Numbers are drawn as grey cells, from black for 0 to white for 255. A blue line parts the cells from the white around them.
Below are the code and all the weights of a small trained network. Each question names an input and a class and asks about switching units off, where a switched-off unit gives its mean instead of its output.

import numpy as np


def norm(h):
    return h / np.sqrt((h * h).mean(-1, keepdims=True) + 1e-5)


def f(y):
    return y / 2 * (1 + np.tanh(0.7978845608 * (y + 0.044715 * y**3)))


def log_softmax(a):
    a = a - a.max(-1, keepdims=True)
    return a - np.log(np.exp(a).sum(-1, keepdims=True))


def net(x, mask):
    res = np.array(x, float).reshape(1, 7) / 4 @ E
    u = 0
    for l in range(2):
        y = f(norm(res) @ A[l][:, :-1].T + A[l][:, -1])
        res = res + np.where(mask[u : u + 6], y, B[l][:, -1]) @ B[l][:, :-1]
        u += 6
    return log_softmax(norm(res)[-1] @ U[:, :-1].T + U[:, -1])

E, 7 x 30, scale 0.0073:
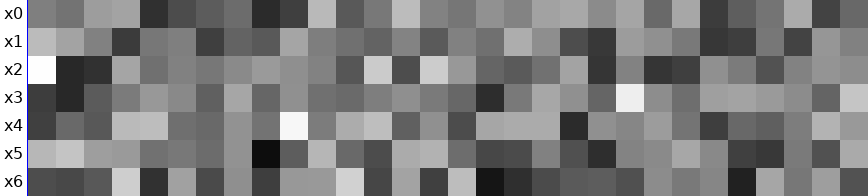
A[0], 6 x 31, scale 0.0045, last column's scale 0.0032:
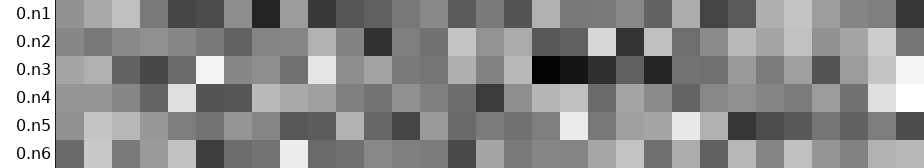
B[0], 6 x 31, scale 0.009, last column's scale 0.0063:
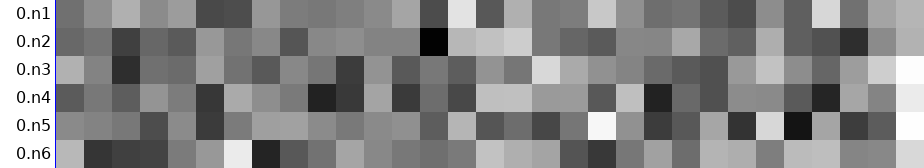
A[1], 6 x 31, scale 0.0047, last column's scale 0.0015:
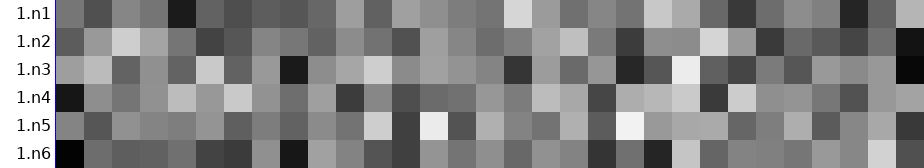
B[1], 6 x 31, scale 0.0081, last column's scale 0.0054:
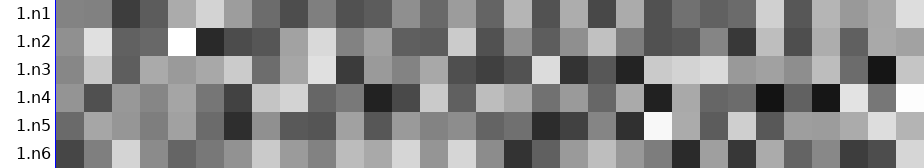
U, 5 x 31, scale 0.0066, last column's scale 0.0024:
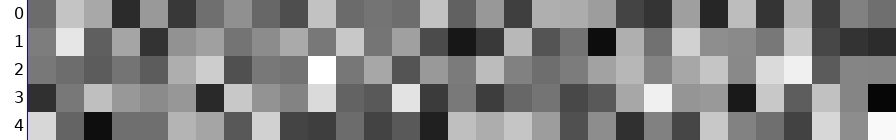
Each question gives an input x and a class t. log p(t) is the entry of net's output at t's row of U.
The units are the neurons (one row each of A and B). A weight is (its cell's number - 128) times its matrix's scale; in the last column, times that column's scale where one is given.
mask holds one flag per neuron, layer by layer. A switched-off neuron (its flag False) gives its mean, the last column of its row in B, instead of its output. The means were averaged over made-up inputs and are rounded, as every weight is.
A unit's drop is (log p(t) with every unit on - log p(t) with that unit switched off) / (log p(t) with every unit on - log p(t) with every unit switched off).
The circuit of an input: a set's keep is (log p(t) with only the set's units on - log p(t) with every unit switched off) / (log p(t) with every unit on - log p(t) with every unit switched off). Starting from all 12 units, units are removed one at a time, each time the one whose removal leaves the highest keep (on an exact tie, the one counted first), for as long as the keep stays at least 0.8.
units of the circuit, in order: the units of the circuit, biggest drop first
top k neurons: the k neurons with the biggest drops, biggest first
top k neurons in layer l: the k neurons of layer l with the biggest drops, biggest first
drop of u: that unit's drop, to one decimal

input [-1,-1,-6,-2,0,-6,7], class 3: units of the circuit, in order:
(1.n5)
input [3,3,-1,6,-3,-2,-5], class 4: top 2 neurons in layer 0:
(0.n4, 0.n5)
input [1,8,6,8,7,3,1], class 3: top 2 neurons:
(0.n5, 0.n4)
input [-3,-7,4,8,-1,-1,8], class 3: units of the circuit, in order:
(0.n5, 1.n1, 0.n4)
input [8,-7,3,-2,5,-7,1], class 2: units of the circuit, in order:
(0.n4, 0.n5)
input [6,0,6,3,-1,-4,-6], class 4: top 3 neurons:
(0.n5, 0.n4, 1.n6)
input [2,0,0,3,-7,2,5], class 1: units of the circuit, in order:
(1.n3, 0.n4)
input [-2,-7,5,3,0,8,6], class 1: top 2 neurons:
(1.n3, 0.n4)
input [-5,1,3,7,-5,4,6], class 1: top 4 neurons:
(0.n4, 1.n3, 0.n6, 1.n6)
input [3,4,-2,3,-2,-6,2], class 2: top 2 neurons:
(0.n5, 0.n4)
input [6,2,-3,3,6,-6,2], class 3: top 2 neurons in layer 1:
(1.n5, 1.n4)
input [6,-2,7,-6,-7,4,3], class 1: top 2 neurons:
(0.n4, 1.n3)
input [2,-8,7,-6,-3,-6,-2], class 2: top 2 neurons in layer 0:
(0.n4, 0.n3)
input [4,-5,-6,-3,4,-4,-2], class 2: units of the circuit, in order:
(0.n6)
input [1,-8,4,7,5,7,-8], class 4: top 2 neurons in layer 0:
(0.n4, 0.n5)
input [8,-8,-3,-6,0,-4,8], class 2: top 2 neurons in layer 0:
(0.n5, 0.n4)
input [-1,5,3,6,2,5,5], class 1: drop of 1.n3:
0.1
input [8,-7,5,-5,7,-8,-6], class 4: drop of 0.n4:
0.4
